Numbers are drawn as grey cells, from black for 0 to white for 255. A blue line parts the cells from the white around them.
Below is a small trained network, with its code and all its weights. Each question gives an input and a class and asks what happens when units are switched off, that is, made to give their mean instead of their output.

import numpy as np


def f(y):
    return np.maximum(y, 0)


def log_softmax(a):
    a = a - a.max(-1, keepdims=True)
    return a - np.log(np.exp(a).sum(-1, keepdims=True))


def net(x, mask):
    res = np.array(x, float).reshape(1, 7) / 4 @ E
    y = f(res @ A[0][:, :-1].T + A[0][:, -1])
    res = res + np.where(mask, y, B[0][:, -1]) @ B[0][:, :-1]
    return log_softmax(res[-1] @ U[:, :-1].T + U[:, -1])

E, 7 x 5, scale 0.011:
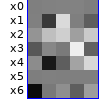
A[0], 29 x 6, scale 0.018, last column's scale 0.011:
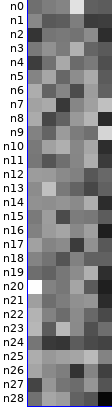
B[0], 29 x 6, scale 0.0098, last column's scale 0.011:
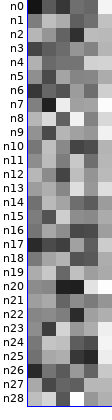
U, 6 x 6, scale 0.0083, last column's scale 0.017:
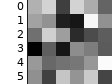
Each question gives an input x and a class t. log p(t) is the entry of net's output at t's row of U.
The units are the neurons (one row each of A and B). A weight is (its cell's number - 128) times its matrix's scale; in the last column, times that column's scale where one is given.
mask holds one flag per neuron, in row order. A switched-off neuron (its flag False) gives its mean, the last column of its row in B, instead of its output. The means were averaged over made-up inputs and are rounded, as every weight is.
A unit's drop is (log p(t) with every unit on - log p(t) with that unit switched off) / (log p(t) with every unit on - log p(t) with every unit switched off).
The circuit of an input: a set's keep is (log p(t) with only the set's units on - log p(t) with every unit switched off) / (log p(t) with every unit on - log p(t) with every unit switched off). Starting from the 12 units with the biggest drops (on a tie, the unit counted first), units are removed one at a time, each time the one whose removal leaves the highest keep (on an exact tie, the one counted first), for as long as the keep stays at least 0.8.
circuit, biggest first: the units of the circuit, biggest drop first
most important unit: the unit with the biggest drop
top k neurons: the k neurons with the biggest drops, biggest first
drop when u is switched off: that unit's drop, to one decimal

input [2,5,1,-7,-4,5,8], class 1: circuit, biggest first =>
n4
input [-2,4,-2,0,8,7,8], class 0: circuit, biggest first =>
n11, n19
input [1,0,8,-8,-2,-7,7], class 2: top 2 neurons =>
n10, n20
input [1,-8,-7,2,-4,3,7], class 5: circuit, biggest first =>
n15, n7
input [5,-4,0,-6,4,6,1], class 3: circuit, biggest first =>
n6, n17
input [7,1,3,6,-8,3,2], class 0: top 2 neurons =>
n28, n13
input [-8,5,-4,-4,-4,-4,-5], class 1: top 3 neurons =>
n20, n7, n22
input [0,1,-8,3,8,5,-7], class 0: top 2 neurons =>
n8, n25
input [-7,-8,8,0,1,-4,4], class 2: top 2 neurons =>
n25, n10
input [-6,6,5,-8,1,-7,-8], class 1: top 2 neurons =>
n20, n0
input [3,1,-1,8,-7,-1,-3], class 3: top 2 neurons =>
n0, n3
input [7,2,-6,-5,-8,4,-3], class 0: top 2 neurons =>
n13, n28
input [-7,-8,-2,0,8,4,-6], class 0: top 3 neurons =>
n8, n11, n23
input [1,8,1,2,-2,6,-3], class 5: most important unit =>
n23
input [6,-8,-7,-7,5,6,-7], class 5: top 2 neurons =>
n7, n15
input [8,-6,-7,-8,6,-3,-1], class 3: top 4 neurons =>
n6, n17, n26, n25
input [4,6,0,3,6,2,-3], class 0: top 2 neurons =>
n8, n7
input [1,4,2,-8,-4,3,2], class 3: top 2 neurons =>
n17, n26
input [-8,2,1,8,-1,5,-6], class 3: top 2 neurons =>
n0, n3
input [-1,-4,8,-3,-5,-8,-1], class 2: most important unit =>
n25
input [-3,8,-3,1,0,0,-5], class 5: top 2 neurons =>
n23, n9
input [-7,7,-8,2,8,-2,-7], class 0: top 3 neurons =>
n8, n25, n11
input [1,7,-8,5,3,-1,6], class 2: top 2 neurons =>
n24, n1
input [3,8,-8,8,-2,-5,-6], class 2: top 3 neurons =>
n1, n24, n18
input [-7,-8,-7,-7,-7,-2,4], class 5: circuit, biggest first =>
n7, n15
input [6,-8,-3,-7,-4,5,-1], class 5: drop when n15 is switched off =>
0.3
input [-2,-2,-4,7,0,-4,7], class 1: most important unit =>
n2
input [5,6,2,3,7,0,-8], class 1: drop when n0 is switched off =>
0.1
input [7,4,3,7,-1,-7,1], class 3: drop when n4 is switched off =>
0.0
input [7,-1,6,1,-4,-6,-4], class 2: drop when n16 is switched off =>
0.1
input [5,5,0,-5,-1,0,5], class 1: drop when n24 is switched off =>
0.2
